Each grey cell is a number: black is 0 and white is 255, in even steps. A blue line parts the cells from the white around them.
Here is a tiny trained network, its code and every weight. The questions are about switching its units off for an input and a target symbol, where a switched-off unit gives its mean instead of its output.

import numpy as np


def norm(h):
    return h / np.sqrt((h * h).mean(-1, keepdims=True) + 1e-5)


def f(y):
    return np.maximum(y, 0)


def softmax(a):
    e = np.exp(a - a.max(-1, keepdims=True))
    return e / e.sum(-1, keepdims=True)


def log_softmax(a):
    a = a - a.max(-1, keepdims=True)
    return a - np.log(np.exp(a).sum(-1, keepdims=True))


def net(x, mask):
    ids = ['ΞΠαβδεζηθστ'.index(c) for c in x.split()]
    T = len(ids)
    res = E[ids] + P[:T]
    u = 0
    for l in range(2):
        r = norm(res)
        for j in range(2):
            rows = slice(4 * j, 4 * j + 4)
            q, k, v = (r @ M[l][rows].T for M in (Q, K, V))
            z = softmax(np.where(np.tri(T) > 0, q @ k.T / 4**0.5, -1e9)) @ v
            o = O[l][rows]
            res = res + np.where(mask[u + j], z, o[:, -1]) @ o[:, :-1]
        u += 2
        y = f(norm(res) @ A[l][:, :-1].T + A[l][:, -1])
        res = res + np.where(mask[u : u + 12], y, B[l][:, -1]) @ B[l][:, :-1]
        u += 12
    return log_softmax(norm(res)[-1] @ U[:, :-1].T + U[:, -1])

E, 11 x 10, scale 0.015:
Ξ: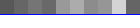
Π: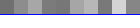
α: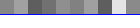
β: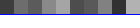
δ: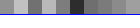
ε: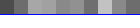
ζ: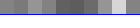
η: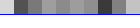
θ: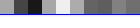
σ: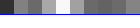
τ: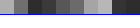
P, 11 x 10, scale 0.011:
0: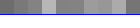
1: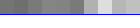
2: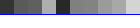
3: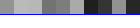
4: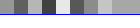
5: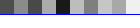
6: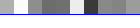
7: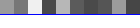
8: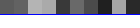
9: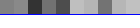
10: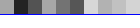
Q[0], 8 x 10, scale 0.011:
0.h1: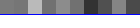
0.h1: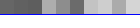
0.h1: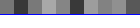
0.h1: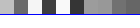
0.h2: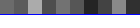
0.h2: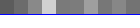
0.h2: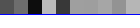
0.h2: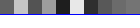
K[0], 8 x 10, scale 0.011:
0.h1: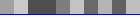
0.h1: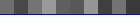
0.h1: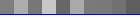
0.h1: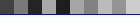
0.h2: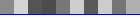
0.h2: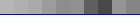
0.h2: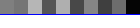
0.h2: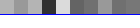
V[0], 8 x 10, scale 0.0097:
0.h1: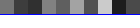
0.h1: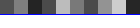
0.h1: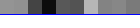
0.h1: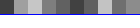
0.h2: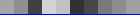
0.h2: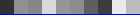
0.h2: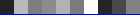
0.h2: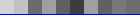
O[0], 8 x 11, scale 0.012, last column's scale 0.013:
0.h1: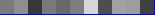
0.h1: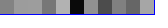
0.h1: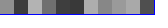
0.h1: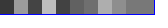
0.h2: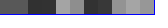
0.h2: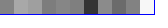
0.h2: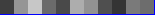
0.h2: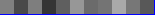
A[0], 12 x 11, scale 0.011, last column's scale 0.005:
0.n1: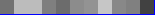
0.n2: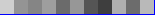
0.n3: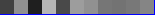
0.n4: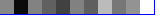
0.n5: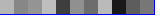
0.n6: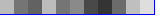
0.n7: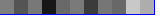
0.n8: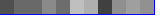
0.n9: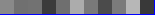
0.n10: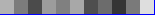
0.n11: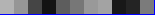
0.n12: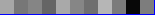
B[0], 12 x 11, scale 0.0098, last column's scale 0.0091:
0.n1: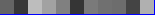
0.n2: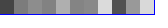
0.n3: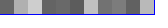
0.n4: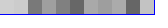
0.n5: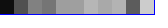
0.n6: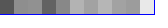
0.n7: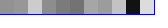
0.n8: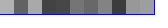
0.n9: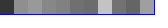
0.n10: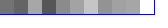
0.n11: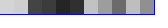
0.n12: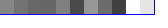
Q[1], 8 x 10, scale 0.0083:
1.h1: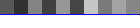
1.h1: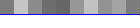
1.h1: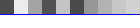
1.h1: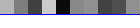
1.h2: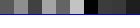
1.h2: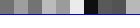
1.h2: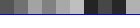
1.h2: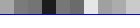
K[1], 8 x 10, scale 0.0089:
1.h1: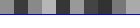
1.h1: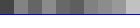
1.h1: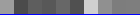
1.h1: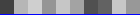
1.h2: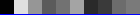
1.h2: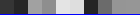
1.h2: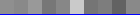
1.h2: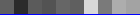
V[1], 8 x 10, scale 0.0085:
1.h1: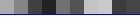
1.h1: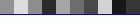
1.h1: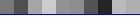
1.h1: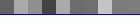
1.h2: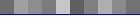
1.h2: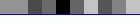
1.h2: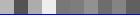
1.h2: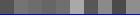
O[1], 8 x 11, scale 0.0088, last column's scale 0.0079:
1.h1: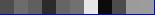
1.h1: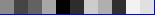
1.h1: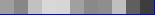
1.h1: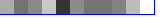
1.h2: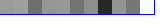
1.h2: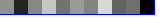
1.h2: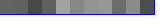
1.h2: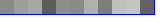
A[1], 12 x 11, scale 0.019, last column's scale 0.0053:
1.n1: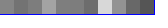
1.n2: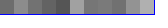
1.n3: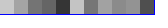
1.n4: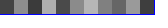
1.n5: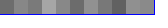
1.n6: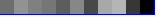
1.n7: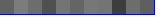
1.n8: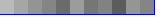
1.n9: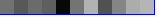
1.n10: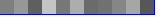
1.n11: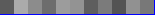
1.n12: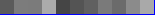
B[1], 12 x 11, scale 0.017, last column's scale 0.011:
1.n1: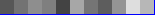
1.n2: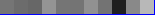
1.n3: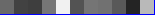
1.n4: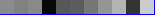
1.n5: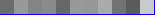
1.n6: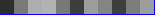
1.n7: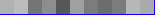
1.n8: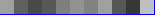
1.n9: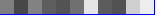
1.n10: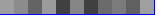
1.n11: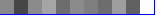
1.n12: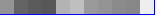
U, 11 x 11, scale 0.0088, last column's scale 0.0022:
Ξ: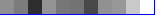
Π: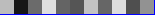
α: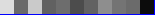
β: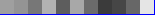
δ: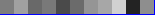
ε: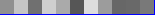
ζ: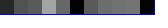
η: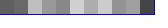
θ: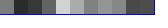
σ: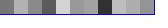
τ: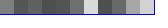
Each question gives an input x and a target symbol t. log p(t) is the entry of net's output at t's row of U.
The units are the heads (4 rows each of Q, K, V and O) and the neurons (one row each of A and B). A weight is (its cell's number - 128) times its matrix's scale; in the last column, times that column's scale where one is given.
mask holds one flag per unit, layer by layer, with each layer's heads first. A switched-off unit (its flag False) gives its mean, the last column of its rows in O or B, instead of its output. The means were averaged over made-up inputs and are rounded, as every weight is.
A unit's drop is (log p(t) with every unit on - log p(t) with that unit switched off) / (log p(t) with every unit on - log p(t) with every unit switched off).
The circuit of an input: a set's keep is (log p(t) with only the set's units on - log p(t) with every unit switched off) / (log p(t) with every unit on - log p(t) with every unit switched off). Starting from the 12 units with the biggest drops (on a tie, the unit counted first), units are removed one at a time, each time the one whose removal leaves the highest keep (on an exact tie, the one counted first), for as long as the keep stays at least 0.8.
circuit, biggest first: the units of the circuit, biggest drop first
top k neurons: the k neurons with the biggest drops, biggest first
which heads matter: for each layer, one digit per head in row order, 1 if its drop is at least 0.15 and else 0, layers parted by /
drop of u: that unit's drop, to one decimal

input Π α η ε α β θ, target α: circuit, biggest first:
[0.h1]
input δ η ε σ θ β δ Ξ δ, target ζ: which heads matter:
11 / 00
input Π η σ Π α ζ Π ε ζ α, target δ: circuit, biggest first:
[1.n4, 0.h1]
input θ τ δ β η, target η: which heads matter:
11 / 11
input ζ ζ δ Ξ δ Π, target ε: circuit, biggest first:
[0.h1, 0.h2, 1.n9]
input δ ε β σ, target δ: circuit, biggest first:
[0.h1, 1.n4]
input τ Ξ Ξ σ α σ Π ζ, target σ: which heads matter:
10 / 10
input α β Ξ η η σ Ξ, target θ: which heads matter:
10 / 00
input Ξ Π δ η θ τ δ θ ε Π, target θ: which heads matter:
11 / 11
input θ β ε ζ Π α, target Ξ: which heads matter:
01 / 00
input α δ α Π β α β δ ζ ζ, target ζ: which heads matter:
01 / 00
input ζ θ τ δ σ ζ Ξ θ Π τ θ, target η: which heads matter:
11 / 00
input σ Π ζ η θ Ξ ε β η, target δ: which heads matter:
11 / 00
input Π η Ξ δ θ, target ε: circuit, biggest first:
[0.h2]
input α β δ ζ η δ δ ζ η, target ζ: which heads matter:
01 / 00
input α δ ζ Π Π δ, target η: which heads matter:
00 / 00
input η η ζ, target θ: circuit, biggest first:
[0.h1, 1.n3]
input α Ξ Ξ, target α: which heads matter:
10 / 00
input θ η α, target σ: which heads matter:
10 / 00
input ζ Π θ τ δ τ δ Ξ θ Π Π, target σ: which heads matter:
11 / 10
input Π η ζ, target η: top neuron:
[1.n12]
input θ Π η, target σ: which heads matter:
10 / 00
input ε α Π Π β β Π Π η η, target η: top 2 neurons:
[0.n5, 1.n9]
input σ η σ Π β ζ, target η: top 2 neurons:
[0.n5, 1.n12]
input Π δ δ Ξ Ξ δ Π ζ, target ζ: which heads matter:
11 / 00
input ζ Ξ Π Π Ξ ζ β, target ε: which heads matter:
11 / 00
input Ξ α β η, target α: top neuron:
[1.n9]
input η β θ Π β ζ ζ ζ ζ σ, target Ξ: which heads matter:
01 / 00
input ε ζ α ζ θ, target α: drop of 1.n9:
0.1
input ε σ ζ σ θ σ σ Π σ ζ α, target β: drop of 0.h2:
0.2
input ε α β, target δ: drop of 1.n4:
0.3
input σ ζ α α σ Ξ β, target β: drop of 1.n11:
0.1
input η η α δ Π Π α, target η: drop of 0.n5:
0.2
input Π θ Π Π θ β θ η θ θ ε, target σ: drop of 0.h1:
0.2
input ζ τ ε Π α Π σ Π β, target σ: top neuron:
[0.n10]
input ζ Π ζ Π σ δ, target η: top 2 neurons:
[0.n5, 1.n12]
